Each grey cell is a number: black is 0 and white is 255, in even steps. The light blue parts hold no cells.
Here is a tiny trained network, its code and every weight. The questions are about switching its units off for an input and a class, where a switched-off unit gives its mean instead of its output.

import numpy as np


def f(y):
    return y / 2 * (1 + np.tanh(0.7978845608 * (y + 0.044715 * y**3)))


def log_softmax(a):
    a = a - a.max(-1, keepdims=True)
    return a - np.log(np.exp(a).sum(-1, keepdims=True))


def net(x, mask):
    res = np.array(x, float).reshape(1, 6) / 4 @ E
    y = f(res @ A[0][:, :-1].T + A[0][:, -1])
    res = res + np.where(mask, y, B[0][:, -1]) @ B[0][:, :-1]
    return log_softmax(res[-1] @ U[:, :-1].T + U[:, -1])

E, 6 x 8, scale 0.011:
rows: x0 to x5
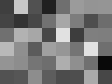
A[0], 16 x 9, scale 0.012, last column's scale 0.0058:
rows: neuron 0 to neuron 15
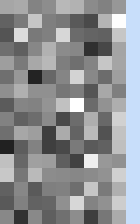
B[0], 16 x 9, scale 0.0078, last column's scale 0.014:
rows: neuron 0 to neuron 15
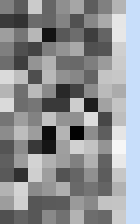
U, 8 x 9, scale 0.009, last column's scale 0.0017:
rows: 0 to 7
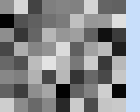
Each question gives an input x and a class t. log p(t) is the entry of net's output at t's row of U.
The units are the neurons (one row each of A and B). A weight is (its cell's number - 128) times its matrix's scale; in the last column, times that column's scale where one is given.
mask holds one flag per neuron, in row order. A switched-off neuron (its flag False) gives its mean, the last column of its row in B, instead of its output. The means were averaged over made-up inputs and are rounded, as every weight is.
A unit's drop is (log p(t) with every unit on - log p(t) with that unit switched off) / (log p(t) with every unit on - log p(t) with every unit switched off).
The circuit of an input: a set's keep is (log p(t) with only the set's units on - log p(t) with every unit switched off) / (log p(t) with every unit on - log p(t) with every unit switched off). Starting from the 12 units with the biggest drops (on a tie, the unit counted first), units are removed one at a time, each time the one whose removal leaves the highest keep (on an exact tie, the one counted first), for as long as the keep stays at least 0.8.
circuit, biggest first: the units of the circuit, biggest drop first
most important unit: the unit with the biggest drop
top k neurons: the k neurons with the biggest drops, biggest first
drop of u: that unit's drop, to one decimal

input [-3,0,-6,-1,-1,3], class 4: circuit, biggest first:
neuron 8; neuron 7
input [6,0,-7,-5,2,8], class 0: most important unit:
neuron 5
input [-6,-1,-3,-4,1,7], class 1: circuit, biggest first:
neuron 10; neuron 15
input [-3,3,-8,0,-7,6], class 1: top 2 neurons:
neuron 10; neuron 15
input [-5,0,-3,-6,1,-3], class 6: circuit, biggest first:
neuron 10; neuron 1
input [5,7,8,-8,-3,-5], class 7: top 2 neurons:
neuron 7; neuron 2
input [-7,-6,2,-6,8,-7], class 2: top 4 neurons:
neuron 3; neuron 12; neuron 9; neuron 14
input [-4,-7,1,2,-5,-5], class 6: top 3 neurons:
neuron 6; neuron 4; neuron 8
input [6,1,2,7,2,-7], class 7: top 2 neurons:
neuron 5; neuron 7
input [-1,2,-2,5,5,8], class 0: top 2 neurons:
neuron 12; neuron 4
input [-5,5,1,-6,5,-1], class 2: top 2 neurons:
neuron 3; neuron 14
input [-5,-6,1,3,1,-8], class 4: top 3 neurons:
neuron 11; neuron 14; neuron 1
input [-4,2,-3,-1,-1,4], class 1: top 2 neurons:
neuron 13; neuron 15
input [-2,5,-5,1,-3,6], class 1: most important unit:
neuron 10
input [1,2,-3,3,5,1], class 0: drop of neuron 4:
0.1
